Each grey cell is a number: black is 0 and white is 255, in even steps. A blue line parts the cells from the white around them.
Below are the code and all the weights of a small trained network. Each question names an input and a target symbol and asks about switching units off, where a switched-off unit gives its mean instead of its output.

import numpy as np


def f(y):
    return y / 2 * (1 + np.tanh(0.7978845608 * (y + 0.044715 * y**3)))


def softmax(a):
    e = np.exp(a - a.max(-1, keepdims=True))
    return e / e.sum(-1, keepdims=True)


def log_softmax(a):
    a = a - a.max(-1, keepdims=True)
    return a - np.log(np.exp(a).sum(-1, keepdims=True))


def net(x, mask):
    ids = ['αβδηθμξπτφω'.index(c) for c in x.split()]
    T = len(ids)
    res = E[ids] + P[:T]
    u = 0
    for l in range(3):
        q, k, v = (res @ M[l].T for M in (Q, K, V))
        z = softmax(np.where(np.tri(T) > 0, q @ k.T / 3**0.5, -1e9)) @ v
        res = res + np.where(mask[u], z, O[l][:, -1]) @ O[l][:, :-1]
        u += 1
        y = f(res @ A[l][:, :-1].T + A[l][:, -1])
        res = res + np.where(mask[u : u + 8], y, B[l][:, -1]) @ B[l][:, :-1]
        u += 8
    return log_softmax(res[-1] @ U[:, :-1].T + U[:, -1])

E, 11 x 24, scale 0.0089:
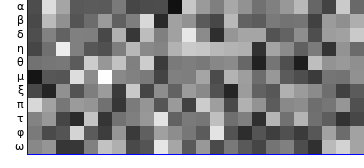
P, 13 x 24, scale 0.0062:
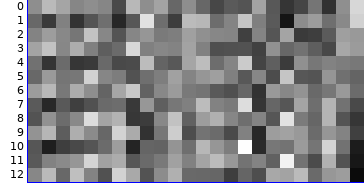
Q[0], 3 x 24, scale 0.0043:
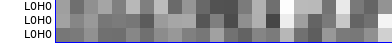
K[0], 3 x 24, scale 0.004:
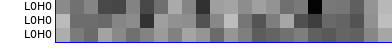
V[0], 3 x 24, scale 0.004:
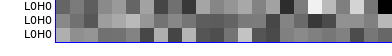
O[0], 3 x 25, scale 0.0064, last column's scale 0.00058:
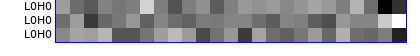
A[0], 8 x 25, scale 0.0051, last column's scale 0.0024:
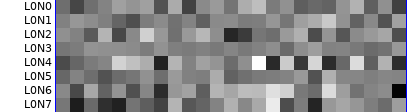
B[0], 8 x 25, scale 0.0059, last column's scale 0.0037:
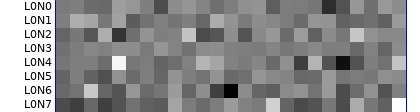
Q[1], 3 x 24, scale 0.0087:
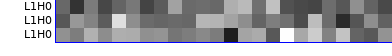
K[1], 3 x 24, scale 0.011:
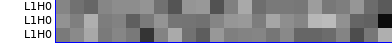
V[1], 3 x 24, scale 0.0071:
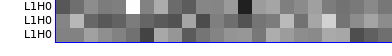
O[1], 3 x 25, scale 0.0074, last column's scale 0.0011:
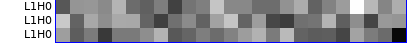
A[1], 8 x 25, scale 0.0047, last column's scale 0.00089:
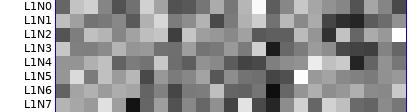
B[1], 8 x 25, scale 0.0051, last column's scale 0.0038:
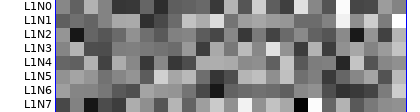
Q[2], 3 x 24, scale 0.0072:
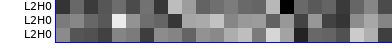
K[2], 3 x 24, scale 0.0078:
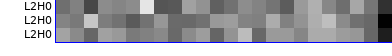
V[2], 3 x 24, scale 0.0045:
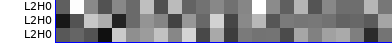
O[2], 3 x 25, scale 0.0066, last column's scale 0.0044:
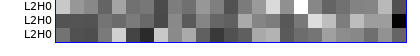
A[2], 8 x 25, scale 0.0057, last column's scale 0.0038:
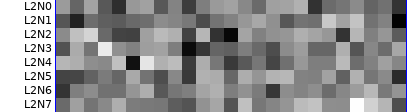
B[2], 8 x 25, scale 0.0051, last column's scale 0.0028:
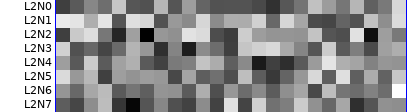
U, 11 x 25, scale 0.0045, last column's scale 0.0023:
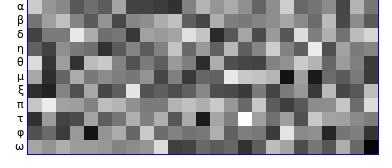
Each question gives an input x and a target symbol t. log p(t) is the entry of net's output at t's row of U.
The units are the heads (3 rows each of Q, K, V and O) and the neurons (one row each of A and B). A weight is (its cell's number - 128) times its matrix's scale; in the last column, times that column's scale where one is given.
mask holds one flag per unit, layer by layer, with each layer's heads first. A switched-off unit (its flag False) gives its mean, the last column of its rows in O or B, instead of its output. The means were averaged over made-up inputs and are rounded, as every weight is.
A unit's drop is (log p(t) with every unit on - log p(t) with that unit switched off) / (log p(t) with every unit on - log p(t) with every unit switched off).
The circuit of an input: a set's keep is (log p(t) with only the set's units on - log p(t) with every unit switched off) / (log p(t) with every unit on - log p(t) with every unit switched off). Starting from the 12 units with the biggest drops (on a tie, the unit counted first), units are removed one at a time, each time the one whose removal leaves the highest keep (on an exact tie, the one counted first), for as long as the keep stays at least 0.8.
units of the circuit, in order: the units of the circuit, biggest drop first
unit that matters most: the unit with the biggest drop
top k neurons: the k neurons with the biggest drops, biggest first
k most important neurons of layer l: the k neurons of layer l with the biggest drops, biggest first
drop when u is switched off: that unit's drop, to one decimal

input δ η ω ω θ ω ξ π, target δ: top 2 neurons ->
L0N7, L0N4
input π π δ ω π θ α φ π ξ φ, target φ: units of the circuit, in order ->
L1H0, L0H0
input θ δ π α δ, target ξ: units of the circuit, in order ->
L2N0, L2H0, L0N7, L1H0
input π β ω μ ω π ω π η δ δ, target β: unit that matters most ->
L0H0
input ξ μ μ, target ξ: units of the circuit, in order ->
L2H0, L1H0
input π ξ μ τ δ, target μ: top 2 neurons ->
L2N1, L0N7
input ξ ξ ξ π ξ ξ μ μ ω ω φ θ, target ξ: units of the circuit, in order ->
L2H0, L0N4, L1H0
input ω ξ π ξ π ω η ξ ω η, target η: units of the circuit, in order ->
L1N0, L1H0, L0N7, L1N2
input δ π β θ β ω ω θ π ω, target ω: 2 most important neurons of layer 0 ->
L0N2, L0N7
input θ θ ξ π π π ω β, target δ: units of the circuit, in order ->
L1H0, L0N7
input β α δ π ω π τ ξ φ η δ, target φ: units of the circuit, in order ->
L1H0, L2H0
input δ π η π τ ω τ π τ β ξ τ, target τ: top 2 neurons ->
L1N3, L1N1
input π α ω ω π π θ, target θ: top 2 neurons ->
L2N4, L2N3
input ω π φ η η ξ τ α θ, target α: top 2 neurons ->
L1N3, L0N4
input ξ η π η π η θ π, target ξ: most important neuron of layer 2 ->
L2N0
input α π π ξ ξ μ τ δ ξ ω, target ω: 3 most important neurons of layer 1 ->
L1N5, L1N2, L1N6
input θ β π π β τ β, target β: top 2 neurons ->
L2N2, L0N7
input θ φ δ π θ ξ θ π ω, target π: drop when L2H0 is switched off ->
0.6
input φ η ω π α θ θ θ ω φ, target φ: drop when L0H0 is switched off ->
0.0
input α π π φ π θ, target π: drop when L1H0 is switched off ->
0.3
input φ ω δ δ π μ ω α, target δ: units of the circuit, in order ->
L1H0
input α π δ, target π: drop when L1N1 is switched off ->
0.1
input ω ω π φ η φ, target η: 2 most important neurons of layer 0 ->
L0N4, L0N7
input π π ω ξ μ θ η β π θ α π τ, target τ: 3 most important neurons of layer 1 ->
L1N3, L1N7, L1N1
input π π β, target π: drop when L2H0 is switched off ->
0.4
